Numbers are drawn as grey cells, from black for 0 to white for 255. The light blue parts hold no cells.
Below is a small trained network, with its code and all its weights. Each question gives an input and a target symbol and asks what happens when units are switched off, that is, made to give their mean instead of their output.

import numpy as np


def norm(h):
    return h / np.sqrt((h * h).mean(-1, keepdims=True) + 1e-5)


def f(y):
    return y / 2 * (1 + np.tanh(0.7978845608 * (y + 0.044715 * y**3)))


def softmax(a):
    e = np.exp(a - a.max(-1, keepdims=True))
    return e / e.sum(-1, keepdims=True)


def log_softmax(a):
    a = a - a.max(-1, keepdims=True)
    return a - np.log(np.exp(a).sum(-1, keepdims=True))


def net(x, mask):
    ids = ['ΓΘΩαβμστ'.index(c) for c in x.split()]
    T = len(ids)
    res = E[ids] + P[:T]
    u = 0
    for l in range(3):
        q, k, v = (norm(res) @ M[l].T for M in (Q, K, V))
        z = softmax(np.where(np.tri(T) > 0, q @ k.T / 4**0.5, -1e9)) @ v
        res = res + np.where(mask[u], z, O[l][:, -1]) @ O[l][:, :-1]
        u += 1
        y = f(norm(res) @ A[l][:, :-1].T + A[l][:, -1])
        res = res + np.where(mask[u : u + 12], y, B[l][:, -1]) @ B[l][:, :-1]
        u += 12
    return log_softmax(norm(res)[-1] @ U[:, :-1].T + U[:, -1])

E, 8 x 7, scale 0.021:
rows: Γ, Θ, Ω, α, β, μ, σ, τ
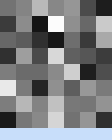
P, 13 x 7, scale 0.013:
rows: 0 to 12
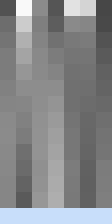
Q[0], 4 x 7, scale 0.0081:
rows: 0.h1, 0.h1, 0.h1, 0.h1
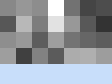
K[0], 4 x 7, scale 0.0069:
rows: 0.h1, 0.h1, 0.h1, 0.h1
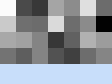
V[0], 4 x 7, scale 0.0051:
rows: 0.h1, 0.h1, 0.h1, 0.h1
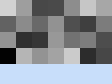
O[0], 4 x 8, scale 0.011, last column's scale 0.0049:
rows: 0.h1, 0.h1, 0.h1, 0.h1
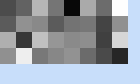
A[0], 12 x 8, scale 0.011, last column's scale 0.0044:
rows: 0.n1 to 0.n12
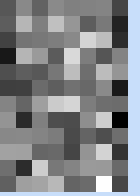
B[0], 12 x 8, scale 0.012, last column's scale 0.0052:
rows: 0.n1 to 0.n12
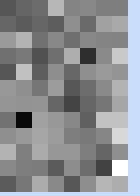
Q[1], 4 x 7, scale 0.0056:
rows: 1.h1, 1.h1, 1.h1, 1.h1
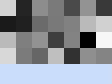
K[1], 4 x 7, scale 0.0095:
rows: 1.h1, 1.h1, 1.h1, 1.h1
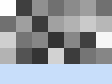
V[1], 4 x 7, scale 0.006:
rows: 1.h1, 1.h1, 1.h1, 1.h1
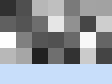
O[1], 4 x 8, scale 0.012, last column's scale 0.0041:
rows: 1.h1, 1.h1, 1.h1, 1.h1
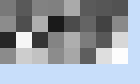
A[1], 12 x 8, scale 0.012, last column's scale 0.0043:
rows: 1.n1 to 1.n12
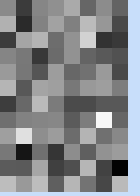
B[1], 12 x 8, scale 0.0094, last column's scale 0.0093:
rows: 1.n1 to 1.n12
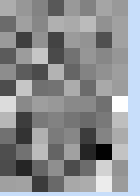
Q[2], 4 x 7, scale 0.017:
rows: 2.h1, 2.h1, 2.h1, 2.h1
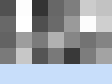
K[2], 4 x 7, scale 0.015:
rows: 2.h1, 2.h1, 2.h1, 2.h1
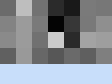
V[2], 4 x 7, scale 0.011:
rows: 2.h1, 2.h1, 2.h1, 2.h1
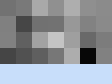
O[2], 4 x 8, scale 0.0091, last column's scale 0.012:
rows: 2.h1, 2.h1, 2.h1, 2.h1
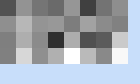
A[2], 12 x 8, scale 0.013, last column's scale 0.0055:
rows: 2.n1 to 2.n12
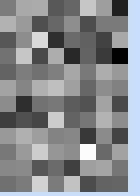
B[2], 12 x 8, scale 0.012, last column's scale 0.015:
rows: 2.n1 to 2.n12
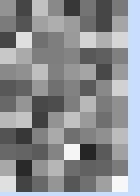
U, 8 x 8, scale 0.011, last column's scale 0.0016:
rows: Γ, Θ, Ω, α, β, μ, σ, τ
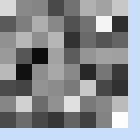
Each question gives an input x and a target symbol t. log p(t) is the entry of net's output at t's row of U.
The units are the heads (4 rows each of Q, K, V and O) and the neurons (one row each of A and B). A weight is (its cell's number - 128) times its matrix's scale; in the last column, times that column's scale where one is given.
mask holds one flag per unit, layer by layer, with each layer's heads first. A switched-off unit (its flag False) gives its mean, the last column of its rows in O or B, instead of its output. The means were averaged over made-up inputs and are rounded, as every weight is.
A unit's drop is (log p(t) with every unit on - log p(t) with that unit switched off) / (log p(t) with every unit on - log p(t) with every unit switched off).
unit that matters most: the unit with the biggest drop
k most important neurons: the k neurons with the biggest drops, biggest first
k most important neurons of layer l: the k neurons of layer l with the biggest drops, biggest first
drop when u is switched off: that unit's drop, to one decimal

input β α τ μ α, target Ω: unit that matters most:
0.h1
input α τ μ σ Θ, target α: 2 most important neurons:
2.n8, 2.n3
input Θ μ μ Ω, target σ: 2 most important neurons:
1.n9, 2.n3
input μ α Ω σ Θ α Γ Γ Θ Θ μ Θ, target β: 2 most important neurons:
1.n7, 1.n9
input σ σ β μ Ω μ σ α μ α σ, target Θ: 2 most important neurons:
0.n8, 1.n2
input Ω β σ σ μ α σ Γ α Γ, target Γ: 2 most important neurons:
2.n3, 1.n12
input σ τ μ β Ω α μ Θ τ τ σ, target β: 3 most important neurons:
1.n9, 1.n7, 1.n10
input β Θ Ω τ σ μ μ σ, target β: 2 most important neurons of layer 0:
0.n8, 0.n12
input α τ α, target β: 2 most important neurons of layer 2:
2.n3, 2.n2
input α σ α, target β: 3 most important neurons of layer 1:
1.n10, 1.n6, 1.n2
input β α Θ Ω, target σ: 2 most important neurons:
0.n4, 1.n10
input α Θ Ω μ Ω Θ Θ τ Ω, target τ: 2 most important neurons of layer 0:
0.n12, 0.n5
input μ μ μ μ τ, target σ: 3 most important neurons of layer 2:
2.n3, 2.n9, 2.n10
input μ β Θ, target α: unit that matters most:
2.h1
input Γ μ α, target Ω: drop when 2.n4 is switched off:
0.2
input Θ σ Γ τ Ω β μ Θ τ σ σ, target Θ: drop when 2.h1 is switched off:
1.3
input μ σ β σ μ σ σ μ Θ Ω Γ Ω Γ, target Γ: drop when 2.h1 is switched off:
0.5
